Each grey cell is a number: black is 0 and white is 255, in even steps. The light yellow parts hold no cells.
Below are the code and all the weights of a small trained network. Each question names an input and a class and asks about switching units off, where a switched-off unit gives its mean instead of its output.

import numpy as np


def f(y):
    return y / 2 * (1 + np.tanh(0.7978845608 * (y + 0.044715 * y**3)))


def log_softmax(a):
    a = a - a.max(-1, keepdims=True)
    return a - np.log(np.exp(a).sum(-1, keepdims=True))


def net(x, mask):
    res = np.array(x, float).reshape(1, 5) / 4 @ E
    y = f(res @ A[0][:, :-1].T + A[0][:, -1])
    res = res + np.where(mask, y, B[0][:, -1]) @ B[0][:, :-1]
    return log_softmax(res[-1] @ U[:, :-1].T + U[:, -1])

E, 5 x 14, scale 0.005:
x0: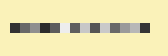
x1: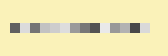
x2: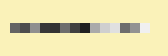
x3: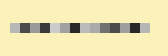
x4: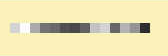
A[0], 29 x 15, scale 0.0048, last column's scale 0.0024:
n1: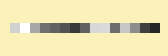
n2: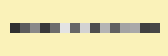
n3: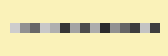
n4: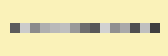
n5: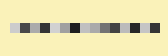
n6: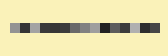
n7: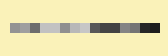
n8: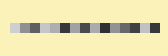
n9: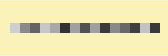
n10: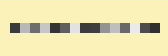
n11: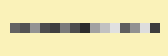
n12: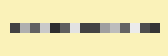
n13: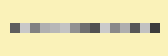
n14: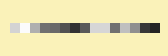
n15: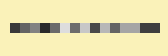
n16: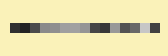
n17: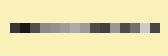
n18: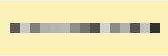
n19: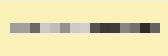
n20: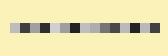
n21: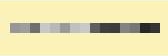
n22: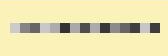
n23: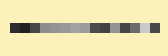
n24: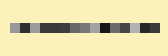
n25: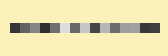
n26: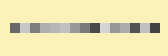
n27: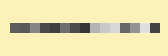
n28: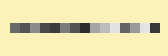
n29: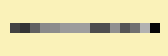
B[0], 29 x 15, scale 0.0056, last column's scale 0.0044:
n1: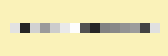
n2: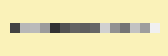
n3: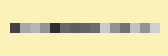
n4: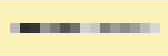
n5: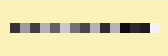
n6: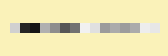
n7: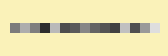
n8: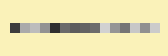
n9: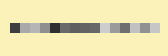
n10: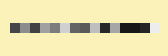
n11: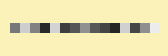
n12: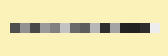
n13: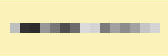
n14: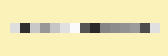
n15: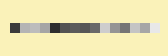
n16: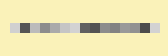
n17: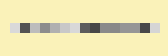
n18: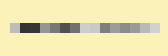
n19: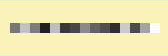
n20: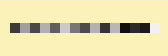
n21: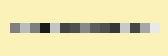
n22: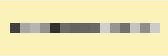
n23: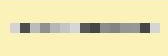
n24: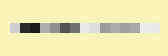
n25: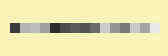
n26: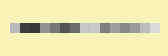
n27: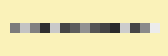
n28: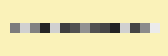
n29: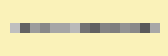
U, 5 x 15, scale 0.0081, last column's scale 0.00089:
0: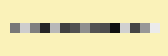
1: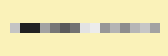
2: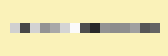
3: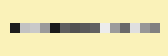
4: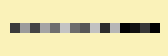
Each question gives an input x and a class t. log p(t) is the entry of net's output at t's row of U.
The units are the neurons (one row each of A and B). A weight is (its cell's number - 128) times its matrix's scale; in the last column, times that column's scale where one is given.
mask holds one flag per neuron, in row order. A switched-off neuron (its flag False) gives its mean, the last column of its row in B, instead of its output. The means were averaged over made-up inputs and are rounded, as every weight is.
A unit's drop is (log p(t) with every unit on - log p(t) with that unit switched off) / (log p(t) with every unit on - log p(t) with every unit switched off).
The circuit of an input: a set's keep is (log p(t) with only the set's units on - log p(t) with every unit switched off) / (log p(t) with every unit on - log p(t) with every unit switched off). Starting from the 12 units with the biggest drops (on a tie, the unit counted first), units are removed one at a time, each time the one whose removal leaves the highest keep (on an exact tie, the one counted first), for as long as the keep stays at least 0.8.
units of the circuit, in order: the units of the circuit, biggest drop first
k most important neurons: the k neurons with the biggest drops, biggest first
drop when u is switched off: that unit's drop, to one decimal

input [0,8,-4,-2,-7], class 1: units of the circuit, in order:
n13
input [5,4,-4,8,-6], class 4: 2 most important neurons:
n5; n20
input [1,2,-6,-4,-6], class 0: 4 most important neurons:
n19; n21; n7; n1
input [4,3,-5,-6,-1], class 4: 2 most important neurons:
n10; n12
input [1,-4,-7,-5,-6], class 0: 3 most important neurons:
n19; n21; n7
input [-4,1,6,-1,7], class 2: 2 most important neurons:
n1; n14
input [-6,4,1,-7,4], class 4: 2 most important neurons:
n10; n12
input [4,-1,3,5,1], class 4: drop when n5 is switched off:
0.3
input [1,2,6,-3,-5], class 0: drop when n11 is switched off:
0.2
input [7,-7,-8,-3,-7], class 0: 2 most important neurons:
n19; n21
